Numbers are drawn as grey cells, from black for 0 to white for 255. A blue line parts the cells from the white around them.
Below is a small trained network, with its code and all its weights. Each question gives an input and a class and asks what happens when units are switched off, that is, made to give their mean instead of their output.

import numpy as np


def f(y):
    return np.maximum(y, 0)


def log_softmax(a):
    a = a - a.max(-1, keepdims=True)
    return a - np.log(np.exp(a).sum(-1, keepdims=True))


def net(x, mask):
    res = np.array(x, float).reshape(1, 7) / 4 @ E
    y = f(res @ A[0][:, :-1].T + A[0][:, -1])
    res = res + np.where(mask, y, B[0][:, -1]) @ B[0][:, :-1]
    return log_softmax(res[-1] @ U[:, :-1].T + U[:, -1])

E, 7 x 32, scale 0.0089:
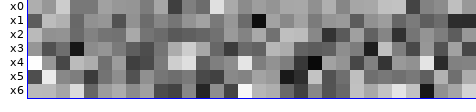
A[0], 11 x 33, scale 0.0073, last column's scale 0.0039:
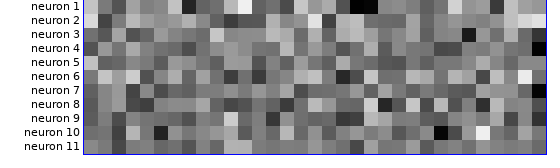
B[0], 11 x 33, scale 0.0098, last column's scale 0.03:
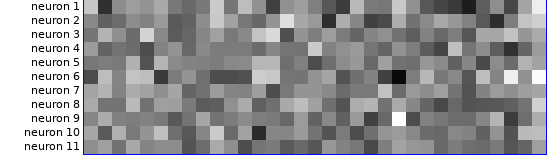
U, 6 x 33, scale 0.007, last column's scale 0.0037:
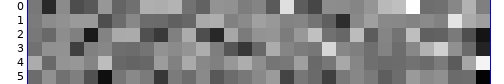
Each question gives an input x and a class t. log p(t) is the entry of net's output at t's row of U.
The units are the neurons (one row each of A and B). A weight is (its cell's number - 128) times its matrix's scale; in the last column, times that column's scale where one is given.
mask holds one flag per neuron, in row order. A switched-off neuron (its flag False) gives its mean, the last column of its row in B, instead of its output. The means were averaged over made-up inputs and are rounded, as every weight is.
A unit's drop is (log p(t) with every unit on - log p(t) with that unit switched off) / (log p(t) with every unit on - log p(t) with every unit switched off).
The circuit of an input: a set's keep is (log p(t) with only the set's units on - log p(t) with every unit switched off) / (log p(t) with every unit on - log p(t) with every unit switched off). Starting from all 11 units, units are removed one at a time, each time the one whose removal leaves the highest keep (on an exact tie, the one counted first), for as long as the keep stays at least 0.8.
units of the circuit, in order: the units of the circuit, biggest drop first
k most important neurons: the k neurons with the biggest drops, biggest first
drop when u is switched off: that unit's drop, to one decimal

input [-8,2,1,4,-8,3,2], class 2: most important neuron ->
(neuron 1)
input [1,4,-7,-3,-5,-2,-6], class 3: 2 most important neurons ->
(neuron 6; neuron 1)
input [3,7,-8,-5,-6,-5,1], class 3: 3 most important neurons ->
(neuron 6; neuron 2; neuron 1)
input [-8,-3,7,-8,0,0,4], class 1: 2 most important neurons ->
(neuron 6; neuron 1)
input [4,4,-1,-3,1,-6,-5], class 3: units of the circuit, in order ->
(neuron 6; neuron 1; neuron 2; neuron 8)
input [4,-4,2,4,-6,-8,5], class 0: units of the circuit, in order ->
(neuron 1; neuron 2)
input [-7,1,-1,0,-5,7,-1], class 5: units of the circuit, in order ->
(neuron 1; neuron 2)
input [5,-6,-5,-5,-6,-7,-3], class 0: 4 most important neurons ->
(neuron 6; neuron 1; neuron 2; neuron 8)
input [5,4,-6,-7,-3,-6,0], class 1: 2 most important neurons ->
(neuron 1; neuron 10)
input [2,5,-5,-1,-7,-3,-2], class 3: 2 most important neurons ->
(neuron 6; neuron 1)
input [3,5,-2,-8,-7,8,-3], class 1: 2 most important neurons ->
(neuron 6; neuron 1)
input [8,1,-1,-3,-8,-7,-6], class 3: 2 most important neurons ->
(neuron 6; neuron 8)
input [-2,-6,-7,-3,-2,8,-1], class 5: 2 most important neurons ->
(neuron 9; neuron 6)
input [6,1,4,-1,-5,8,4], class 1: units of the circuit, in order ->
(neuron 6)
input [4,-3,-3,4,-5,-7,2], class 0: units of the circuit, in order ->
(neuron 6; neuron 1; neuron 8)
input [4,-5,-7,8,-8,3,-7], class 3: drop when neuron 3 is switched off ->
0.3
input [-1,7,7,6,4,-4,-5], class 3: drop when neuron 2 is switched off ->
0.3
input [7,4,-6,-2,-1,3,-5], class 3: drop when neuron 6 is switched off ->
0.5
